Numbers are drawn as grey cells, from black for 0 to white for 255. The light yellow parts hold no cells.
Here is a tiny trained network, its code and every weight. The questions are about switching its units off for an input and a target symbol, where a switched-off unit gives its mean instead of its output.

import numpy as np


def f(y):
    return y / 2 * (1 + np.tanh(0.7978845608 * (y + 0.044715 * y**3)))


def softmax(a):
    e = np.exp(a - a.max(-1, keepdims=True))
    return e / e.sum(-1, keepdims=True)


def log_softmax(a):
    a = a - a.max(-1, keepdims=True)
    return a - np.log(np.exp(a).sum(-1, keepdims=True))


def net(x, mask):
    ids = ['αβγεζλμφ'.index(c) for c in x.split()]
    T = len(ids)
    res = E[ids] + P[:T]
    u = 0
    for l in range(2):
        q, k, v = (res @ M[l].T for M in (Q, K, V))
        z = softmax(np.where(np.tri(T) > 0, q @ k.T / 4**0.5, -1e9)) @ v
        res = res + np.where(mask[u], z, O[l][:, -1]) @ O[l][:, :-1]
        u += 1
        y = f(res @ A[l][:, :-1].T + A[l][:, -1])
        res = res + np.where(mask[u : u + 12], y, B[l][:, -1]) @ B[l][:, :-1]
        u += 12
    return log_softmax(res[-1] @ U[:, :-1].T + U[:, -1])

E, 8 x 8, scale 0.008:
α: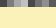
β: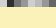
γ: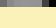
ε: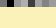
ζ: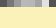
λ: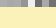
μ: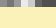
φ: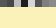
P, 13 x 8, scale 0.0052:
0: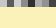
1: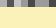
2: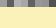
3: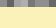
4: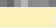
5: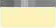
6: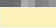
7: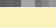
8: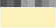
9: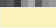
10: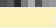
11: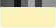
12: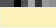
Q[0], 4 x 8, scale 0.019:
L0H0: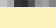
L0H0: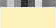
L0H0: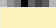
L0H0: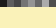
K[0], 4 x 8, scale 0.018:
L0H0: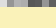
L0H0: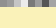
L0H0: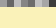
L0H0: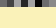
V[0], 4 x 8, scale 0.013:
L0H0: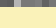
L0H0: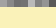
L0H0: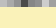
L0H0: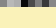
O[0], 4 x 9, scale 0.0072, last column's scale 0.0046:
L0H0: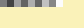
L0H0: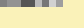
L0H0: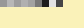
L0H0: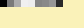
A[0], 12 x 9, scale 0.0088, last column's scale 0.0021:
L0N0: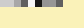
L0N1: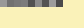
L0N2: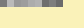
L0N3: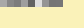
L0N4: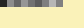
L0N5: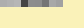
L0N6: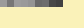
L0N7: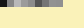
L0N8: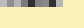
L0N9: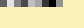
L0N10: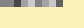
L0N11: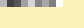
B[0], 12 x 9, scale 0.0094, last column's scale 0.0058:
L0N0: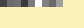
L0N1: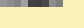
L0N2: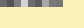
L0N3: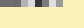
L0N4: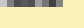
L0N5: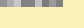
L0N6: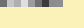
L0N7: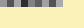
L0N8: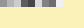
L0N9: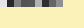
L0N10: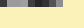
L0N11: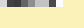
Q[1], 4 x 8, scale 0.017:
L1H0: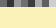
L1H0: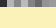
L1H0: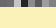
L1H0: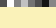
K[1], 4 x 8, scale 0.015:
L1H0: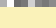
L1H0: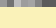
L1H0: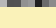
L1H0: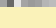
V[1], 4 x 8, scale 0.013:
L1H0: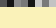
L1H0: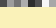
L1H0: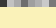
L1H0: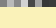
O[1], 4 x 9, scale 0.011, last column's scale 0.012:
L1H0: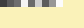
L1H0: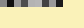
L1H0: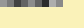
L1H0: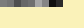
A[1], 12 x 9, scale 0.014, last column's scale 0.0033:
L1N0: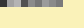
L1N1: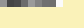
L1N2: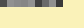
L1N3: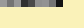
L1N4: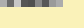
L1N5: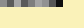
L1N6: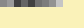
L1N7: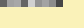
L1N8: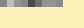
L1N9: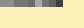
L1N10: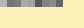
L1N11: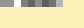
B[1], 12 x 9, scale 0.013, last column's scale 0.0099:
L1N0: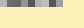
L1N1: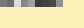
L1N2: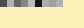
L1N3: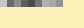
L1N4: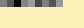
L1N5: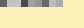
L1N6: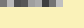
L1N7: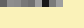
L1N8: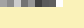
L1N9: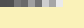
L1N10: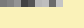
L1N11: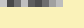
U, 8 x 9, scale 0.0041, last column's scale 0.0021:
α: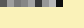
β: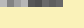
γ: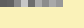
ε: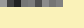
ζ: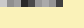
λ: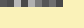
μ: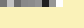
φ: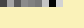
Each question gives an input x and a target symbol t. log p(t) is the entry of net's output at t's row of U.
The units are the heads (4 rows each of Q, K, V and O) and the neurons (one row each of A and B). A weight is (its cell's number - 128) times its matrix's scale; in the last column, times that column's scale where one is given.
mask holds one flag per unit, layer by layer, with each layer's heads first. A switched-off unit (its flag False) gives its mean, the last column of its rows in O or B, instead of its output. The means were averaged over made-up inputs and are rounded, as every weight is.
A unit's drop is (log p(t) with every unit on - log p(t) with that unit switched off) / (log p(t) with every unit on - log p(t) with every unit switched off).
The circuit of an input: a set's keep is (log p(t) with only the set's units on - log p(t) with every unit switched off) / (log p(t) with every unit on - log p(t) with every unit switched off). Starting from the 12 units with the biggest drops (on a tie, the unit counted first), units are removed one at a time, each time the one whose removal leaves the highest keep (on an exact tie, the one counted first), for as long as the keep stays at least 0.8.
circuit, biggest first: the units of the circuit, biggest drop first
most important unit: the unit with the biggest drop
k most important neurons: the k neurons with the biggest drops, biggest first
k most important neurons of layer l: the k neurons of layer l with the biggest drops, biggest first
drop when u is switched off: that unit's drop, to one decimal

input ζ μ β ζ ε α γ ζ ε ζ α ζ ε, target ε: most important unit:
L1N4
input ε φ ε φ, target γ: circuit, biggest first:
(L0H0; L1H0)
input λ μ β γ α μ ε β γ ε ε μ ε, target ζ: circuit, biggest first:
(L1H0; L1N3; L0H0)
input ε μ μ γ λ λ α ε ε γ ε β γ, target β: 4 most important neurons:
(L0N11; L0N9; L1N11; L1N8)
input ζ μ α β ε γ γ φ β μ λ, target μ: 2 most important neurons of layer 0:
(L0N8; L0N0)
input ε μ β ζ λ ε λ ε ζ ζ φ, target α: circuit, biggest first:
(L1H0; L1N2)
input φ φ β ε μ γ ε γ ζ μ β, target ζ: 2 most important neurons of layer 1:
(L1N10; L1N2)
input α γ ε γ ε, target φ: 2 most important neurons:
(L0N9; L0N7)
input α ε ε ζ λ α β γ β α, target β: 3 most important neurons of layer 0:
(L0N11; L0N8; L0N3)
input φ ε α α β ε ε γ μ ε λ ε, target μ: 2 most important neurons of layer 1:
(L1N6; L1N9)
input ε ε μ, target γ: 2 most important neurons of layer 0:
(L0N6; L0N8)
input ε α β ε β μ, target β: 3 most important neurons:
(L0N11; L1N11; L1N8)
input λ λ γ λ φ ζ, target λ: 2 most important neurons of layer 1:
(L1N1; L1N7)
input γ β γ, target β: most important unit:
L0N11
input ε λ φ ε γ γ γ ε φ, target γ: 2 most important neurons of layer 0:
(L0N5; L0N0)
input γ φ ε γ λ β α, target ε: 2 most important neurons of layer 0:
(L0N7; L0N4)
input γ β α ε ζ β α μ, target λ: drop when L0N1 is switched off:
0.0
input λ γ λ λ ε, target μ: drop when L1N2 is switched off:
0.0
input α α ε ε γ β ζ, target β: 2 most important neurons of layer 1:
(L1N8; L1N11)
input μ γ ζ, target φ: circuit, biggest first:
(L1H0)
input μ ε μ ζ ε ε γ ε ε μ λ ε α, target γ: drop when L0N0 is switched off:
0.1
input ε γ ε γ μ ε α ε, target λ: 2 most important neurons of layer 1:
(L1N1; L1N5)
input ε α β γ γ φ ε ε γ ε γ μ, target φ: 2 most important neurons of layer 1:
(L1N11; L1N5)
